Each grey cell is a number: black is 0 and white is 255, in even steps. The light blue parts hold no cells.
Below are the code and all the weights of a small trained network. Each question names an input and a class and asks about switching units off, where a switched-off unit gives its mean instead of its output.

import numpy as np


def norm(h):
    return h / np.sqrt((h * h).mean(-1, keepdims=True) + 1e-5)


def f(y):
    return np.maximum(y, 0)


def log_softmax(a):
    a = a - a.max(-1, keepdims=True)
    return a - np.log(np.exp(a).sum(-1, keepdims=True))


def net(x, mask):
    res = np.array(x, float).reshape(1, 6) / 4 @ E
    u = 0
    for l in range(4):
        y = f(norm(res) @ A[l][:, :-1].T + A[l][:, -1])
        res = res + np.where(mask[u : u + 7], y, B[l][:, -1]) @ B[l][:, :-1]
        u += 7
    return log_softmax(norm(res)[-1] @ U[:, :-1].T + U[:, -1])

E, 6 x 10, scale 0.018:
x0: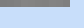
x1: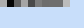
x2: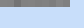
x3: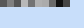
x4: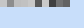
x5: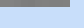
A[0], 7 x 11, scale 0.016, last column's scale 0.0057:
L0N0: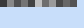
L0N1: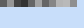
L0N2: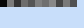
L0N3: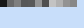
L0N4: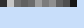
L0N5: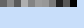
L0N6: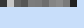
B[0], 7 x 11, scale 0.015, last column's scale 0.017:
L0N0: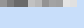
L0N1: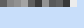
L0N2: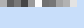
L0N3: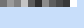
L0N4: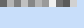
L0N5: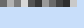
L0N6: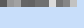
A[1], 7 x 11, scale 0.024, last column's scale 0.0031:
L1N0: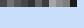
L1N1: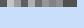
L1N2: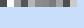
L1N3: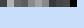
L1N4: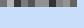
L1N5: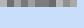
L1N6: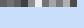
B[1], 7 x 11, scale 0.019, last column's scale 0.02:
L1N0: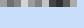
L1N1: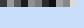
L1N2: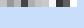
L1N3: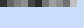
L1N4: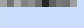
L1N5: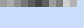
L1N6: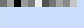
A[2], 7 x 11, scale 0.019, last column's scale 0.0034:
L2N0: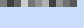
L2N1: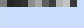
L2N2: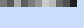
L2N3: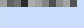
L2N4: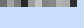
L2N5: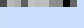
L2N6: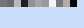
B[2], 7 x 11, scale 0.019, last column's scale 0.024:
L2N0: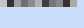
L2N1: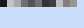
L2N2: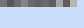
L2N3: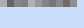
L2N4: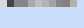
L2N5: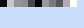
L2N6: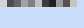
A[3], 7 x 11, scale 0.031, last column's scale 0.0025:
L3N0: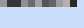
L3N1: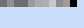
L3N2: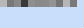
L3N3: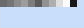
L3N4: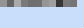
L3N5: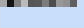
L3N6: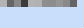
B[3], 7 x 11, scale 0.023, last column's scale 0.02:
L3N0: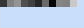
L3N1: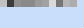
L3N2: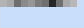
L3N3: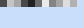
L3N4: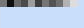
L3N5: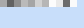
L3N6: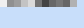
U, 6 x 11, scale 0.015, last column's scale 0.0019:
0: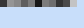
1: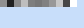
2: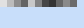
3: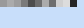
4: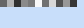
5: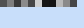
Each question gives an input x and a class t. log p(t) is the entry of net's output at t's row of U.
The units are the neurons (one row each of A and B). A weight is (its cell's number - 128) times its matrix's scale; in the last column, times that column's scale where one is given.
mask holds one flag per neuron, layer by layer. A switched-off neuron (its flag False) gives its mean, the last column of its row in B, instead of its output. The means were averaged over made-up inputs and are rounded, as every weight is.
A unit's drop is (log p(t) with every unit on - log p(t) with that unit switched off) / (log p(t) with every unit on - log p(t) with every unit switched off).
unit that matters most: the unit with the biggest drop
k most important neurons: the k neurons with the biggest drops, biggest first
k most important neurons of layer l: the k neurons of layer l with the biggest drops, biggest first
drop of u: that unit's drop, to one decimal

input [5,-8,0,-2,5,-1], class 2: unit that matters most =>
L0N3
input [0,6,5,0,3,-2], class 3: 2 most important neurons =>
(L0N3; L0N5)
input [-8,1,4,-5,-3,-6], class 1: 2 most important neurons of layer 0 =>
(L0N4; L0N6)
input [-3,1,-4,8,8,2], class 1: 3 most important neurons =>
(L1N2; L0N4; L0N6)
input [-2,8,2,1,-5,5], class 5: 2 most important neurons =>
(L0N2; L0N5)
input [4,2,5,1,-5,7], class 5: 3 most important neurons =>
(L0N2; L0N0; L0N5)
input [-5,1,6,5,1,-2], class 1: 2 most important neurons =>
(L0N5; L1N2)
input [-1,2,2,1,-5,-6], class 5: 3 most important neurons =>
(L0N2; L0N0; L0N5)
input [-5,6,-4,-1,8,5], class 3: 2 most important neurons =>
(L0N3; L1N5)
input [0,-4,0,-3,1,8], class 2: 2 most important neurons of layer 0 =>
(L0N3; L0N5)
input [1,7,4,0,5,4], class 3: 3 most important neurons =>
(L0N3; L0N5; L0N1)
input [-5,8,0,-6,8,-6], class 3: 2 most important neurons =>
(L1N2; L1N5)
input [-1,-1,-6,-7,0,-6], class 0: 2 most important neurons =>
(L0N2; L0N0)
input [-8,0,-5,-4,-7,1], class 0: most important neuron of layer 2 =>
(L2N6)
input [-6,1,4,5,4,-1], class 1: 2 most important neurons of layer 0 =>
(L0N4; L0N6)
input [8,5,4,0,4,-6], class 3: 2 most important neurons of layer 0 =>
(L0N3; L0N5)
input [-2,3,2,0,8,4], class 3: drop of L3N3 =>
0.1
